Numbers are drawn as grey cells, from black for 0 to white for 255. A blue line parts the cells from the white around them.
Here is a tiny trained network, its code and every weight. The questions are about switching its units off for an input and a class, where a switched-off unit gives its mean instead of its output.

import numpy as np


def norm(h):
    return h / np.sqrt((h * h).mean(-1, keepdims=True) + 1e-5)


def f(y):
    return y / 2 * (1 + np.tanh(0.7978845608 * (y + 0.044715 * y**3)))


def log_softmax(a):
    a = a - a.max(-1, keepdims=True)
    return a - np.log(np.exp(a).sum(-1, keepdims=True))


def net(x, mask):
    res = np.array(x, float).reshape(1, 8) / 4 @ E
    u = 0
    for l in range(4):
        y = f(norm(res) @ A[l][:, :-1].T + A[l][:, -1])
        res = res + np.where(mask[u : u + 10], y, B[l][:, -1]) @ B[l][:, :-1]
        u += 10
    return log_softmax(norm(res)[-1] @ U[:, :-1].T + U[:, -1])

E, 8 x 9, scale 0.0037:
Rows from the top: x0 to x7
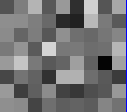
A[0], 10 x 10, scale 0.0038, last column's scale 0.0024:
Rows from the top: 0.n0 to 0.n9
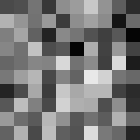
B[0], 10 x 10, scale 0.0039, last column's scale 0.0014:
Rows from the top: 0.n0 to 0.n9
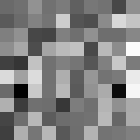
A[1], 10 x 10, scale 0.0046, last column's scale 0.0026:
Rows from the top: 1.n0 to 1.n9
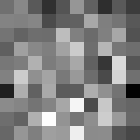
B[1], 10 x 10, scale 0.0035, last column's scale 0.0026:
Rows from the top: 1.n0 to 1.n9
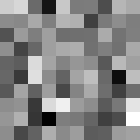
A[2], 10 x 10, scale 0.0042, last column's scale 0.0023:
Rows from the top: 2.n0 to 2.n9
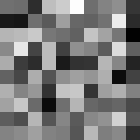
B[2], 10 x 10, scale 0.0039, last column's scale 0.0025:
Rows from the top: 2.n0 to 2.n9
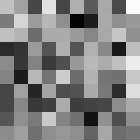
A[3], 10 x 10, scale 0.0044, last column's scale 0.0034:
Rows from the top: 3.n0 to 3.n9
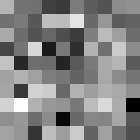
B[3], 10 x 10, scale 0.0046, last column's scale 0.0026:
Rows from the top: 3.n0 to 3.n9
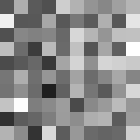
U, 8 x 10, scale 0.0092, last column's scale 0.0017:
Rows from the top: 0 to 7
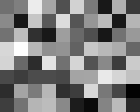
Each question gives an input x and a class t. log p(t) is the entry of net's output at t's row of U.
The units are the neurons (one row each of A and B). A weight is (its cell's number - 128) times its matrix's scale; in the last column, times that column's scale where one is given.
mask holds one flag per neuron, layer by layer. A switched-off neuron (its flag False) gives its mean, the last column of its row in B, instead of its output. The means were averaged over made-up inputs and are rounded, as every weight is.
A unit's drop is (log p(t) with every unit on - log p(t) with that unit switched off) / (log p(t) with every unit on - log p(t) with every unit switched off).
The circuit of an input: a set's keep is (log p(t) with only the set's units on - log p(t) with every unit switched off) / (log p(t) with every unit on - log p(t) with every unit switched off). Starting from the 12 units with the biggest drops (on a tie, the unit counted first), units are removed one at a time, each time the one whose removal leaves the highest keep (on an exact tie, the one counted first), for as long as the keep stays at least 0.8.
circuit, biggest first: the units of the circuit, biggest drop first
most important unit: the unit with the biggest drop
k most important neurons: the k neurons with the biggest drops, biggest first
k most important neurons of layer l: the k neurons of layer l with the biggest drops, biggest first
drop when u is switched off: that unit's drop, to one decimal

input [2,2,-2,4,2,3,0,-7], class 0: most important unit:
1.n5
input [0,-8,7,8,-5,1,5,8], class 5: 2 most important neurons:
[2.n4, 0.n3]
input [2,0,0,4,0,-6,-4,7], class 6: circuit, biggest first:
[0.n9, 2.n3]
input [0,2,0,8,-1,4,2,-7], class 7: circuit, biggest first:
[0.n4, 2.n1]
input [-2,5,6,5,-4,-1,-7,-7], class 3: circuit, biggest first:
[0.n5, 3.n7]
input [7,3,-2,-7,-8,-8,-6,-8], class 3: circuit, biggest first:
[3.n7, 2.n2]
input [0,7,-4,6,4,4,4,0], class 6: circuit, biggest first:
[1.n8, 2.n3]
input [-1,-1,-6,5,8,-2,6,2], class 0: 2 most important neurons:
[1.n5, 1.n8]
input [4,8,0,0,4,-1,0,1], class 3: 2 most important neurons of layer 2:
[2.n2, 2.n6]
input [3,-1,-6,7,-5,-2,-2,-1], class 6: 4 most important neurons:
[1.n6, 0.n9, 2.n3, 1.n8]
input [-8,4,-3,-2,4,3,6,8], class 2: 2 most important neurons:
[1.n0, 2.n7]
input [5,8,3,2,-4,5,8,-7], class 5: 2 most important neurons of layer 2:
[2.n3, 2.n6]
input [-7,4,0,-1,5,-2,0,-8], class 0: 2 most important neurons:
[0.n3, 1.n5]
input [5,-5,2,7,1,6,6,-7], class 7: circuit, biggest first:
[2.n1]
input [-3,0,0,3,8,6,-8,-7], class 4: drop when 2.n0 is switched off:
0.2
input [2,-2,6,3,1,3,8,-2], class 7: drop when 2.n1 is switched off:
0.1
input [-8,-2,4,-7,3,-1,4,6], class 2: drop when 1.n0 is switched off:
0.2
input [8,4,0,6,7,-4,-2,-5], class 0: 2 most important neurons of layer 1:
[1.n5, 1.n4]
